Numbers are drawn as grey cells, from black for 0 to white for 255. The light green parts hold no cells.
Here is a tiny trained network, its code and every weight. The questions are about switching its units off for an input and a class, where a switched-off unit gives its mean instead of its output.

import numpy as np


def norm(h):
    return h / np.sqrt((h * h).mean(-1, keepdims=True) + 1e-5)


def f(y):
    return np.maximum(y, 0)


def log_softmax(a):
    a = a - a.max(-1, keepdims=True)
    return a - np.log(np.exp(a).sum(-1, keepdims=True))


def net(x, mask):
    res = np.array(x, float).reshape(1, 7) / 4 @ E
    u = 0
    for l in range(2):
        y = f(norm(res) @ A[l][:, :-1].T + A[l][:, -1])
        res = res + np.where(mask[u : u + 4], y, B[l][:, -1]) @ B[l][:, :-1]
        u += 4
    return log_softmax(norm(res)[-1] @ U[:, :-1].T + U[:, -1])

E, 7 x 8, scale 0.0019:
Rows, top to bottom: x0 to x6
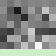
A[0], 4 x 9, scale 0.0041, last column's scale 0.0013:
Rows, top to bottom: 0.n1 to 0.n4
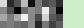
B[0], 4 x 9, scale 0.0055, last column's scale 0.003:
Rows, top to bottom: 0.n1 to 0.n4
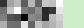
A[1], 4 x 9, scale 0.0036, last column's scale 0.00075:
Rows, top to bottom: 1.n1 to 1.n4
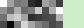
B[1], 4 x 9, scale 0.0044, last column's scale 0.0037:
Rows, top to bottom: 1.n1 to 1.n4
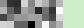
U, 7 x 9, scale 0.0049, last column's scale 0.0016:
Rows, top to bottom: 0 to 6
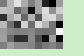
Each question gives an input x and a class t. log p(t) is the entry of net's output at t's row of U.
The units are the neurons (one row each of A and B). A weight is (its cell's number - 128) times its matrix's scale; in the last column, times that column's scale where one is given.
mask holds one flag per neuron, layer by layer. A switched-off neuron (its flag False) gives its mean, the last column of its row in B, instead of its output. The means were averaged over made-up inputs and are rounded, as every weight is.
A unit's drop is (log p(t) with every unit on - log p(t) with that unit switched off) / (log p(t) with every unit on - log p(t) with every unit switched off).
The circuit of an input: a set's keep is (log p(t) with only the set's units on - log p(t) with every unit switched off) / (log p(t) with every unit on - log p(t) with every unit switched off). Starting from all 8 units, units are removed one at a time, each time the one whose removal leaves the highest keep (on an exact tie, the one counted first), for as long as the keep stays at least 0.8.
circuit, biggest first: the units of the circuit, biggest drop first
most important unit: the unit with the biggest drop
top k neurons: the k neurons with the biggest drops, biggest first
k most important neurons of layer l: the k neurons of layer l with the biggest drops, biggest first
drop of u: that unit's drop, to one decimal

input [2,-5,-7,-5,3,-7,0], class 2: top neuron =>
0.n1
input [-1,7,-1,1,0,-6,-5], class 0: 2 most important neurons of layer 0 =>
0.n2, 0.n4
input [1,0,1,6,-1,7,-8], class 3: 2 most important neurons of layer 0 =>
0.n1, 0.n4
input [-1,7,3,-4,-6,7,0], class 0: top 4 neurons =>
0.n2, 0.n1, 0.n3, 1.n4
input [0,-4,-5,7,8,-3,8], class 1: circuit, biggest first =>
1.n4, 0.n2
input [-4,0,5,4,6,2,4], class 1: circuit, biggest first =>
1.n4, 0.n3, 0.n1
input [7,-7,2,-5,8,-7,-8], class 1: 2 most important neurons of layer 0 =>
0.n4, 0.n2
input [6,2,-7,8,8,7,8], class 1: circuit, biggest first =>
1.n4, 0.n1
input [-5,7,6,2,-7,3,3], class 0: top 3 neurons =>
0.n2, 0.n3, 0.n1
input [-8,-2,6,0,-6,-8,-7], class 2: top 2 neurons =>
0.n1, 1.n2
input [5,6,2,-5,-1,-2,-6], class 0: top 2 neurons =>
0.n2, 1.n3
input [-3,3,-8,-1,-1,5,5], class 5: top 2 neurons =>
0.n3, 0.n1
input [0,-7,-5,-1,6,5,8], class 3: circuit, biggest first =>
0.n2, 1.n4
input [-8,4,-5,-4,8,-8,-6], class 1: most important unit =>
0.n4
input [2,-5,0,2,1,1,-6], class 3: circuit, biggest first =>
0.n4, 0.n2, 1.n1
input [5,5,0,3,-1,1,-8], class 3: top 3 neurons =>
0.n4, 1.n1, 0.n1
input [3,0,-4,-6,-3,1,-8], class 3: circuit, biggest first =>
1.n1, 0.n4
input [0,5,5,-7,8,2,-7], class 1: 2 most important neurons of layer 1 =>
1.n4, 1.n2
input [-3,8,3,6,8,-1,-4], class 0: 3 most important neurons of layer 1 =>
1.n3, 1.n1, 1.n2
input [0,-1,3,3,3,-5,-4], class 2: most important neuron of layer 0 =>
0.n1
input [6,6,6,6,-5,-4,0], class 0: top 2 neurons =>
0.n2, 0.n3
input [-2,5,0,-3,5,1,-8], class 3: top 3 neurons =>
0.n4, 1.n1, 0.n1
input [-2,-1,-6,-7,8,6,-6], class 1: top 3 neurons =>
0.n4, 1.n4, 0.n1
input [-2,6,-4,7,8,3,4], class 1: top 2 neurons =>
1.n4, 0.n1
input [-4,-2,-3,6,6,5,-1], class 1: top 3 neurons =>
1.n4, 0.n1, 0.n4
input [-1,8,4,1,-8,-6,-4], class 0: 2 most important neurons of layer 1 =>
1.n3, 1.n4
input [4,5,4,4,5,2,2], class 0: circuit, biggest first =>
0.n2
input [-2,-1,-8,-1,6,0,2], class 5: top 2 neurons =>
0.n3, 1.n1
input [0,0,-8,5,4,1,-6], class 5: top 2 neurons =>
0.n3, 1.n4
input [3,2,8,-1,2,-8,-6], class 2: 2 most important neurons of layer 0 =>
0.n1, 0.n3
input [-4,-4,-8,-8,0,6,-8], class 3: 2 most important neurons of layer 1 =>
1.n1, 1.n2
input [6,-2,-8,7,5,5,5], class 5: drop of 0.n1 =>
0.3
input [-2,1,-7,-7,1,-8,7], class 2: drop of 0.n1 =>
1.1
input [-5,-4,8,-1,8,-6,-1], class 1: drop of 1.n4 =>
1.0
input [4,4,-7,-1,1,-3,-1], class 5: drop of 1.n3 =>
0.0
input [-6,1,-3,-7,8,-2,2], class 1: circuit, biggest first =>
1.n4
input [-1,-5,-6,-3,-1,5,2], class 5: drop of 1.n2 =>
0.1
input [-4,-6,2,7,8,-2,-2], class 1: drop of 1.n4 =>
0.8
